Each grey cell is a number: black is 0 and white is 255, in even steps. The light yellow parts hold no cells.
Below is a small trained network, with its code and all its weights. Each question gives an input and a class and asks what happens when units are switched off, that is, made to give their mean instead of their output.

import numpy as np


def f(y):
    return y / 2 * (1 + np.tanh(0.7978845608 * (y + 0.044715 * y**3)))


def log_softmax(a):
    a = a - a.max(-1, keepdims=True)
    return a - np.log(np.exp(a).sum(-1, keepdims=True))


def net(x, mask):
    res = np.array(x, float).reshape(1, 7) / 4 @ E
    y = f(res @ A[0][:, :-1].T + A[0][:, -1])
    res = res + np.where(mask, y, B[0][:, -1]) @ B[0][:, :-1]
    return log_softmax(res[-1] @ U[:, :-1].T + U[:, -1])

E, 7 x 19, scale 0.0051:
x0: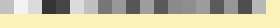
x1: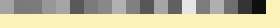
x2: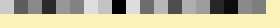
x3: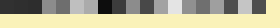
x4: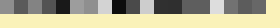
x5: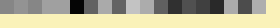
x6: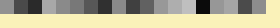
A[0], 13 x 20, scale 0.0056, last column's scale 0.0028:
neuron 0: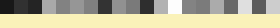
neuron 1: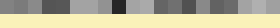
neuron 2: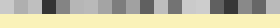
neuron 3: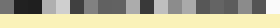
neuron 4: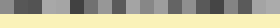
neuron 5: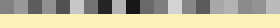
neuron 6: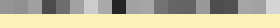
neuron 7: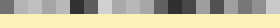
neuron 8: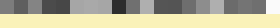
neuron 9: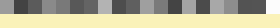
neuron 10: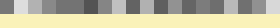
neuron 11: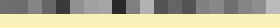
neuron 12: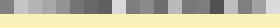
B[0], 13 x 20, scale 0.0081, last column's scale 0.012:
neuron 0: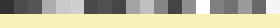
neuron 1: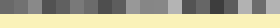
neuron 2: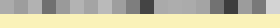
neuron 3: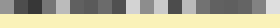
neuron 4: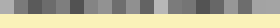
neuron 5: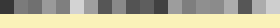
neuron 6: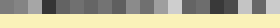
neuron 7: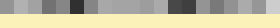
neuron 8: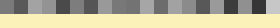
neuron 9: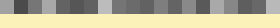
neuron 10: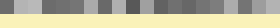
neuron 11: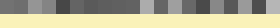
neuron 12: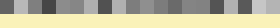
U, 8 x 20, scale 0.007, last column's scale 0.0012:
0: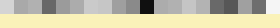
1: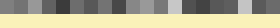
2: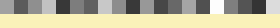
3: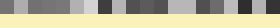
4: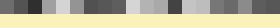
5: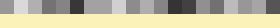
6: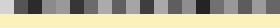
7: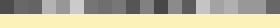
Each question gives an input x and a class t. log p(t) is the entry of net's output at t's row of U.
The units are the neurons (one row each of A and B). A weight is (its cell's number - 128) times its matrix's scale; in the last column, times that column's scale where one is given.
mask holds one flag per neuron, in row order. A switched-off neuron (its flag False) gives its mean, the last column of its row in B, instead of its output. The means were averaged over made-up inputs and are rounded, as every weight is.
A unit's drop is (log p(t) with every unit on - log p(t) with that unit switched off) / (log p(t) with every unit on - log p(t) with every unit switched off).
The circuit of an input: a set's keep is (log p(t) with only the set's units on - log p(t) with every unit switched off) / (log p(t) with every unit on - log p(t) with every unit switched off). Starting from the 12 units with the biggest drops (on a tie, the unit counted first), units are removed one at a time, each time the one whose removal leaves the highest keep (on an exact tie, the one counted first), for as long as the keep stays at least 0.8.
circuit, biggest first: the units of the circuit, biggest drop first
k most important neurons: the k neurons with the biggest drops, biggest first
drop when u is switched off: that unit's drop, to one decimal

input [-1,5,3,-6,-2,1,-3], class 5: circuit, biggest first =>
[neuron 7]
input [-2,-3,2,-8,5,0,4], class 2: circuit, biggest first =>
[neuron 9; neuron 3]
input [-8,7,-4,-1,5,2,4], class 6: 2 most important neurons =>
[neuron 9; neuron 4]
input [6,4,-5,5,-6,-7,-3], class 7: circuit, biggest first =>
[neuron 0; neuron 5]
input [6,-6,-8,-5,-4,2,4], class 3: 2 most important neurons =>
[neuron 5; neuron 12]
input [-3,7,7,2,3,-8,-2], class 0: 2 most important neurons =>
[neuron 2; neuron 6]
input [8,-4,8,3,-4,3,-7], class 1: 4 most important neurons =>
[neuron 1; neuron 6; neuron 11; neuron 8]
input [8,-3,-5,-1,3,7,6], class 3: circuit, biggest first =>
[neuron 5; neuron 12]
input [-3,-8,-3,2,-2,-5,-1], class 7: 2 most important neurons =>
[neuron 3; neuron 5]
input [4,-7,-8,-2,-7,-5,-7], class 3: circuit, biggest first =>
[neuron 5; neuron 12]
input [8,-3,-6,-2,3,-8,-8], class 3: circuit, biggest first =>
[neuron 5; neuron 0]
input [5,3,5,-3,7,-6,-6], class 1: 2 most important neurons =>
[neuron 11; neuron 8]
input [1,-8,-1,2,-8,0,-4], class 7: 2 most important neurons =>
[neuron 3; neuron 0]
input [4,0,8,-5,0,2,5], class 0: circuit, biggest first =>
[neuron 2]
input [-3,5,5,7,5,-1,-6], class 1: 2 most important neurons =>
[neuron 6; neuron 8]
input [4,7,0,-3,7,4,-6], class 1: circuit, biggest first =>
[neuron 6; neuron 11]
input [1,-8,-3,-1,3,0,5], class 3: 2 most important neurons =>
[neuron 0; neuron 5]
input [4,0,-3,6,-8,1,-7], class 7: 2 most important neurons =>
[neuron 3; neuron 0]
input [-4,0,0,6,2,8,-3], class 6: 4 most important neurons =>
[neuron 0; neuron 4; neuron 9; neuron 5]
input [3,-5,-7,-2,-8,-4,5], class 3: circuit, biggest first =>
[neuron 12]
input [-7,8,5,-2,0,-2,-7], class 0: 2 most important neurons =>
[neuron 2; neuron 0]
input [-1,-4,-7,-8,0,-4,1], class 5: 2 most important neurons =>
[neuron 7; neuron 10]
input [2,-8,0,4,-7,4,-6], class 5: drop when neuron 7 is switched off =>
0.2
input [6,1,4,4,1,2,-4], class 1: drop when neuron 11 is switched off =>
0.2
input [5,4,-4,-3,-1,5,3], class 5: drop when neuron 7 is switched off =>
0.2
